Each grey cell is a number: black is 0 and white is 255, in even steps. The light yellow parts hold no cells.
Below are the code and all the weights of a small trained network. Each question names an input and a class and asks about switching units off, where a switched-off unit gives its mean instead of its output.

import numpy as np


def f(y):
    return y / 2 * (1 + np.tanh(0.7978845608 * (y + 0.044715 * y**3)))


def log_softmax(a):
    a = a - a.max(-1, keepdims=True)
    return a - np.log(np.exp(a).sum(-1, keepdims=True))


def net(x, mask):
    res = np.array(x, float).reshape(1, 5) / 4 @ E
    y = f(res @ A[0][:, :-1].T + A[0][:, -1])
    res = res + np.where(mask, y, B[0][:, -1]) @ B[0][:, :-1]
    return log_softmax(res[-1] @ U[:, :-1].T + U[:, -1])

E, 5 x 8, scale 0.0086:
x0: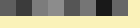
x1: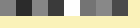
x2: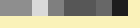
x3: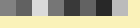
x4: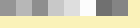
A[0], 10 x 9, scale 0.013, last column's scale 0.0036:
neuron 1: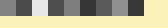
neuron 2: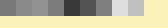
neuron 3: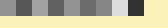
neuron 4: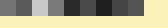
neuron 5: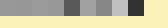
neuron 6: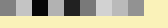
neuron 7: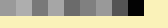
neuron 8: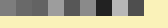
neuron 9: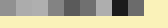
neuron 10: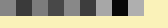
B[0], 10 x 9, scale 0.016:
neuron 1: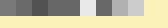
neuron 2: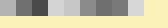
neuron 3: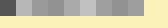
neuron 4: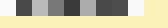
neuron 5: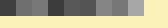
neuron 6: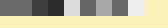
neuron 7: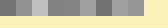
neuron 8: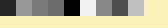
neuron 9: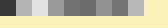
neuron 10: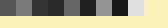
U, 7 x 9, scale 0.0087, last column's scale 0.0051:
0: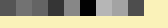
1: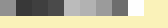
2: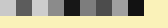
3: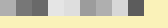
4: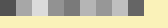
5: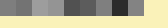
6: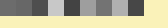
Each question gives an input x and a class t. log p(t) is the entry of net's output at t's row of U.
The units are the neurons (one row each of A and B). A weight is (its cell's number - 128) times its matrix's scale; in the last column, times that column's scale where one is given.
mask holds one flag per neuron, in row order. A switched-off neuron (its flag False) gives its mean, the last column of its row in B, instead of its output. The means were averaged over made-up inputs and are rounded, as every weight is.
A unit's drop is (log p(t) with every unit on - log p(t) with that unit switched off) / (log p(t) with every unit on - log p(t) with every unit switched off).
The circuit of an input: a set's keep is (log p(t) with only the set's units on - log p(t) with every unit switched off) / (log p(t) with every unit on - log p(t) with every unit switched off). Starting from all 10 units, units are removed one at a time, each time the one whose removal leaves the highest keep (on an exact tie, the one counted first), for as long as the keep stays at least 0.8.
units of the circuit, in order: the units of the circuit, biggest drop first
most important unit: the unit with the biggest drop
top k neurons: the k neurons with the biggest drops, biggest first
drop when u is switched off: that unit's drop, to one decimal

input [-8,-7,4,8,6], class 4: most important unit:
neuron 10
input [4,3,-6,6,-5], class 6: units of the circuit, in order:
(neuron 6; neuron 1)
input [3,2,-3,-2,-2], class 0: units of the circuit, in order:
(neuron 4; neuron 1)
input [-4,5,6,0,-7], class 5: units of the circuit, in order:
(neuron 10; neuron 4; neuron 6)
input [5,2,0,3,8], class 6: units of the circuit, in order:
(neuron 4; neuron 6)
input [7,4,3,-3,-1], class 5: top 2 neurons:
(neuron 10; neuron 6)
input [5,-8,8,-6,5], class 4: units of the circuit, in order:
(neuron 10; neuron 9)
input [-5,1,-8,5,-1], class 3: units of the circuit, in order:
(neuron 10; neuron 3; neuron 2)
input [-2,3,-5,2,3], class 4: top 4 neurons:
(neuron 2; neuron 6; neuron 10; neuron 4)
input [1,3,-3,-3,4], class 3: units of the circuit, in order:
(neuron 10; neuron 6; neuron 8)
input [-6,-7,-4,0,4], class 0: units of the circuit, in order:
(neuron 5; neuron 4)
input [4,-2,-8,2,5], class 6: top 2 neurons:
(neuron 8; neuron 10)
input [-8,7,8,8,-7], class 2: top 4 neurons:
(neuron 4; neuron 1; neuron 6; neuron 9)
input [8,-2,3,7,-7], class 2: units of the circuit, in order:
(neuron 4)
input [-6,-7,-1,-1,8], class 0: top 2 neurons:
(neuron 5; neuron 4)
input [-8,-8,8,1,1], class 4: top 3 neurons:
(neuron 10; neuron 9; neuron 7)
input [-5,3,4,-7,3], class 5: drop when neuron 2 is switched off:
-0.1
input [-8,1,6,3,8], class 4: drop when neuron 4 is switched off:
0.1
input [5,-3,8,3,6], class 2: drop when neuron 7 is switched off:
0.0
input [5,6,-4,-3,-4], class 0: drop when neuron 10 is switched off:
0.1
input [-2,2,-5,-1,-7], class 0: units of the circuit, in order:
(neuron 4)
